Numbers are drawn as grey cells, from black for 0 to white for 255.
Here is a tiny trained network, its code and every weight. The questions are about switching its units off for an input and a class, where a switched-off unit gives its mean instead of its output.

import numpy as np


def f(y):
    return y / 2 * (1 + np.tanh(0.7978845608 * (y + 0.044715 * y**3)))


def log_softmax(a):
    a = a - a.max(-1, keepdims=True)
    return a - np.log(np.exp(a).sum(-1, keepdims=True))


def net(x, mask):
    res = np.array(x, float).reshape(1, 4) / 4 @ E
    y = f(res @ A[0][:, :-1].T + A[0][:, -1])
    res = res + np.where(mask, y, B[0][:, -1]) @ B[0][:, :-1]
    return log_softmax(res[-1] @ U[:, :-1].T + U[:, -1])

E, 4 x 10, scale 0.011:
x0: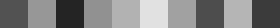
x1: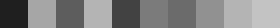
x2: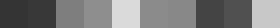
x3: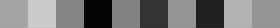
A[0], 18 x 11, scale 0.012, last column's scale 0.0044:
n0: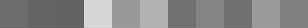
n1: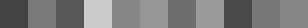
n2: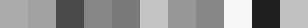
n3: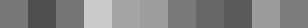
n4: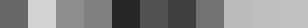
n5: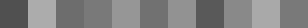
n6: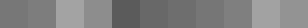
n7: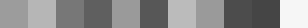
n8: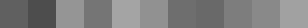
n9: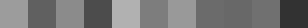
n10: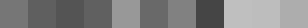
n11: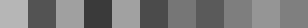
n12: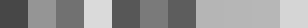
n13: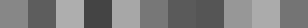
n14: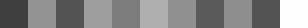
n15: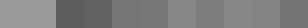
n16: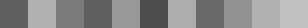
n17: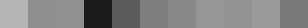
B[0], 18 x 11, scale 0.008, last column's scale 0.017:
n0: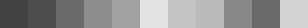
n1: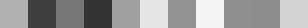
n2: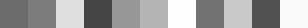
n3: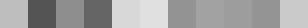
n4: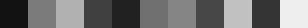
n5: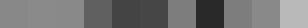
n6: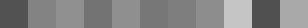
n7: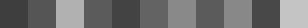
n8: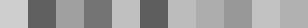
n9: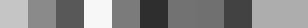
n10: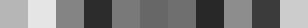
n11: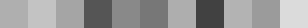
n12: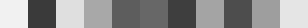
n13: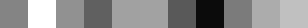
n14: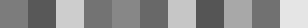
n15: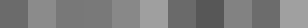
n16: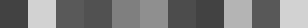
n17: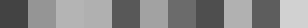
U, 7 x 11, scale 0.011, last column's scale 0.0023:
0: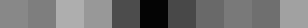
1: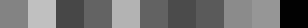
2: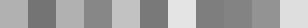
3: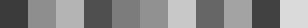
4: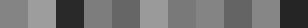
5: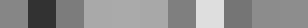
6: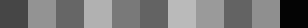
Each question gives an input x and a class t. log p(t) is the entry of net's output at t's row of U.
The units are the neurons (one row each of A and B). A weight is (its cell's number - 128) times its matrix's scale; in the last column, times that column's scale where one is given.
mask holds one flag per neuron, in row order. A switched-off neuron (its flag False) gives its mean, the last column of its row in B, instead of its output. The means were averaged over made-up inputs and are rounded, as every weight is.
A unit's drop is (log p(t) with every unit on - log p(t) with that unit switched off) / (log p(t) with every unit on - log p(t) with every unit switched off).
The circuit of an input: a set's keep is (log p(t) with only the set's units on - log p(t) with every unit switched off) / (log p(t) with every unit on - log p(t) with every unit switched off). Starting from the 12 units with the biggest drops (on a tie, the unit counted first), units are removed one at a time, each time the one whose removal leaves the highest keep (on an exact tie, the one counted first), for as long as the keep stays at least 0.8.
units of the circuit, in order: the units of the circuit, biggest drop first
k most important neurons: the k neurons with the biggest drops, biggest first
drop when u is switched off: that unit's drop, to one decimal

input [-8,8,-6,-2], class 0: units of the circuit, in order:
n12
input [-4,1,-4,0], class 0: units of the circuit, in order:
n2; n0
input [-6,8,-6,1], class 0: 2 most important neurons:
n12; n2
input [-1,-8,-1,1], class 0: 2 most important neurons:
n9; n2
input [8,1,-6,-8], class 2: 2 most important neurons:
n2; n4
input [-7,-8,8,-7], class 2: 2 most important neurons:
n11; n8
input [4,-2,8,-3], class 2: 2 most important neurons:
n14; n8
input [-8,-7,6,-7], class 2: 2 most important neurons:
n11; n8
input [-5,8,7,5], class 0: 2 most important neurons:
n2; n12
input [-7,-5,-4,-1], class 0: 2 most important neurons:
n2; n0
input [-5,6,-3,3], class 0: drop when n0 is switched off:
0.3
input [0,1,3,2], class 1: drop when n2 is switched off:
0.3
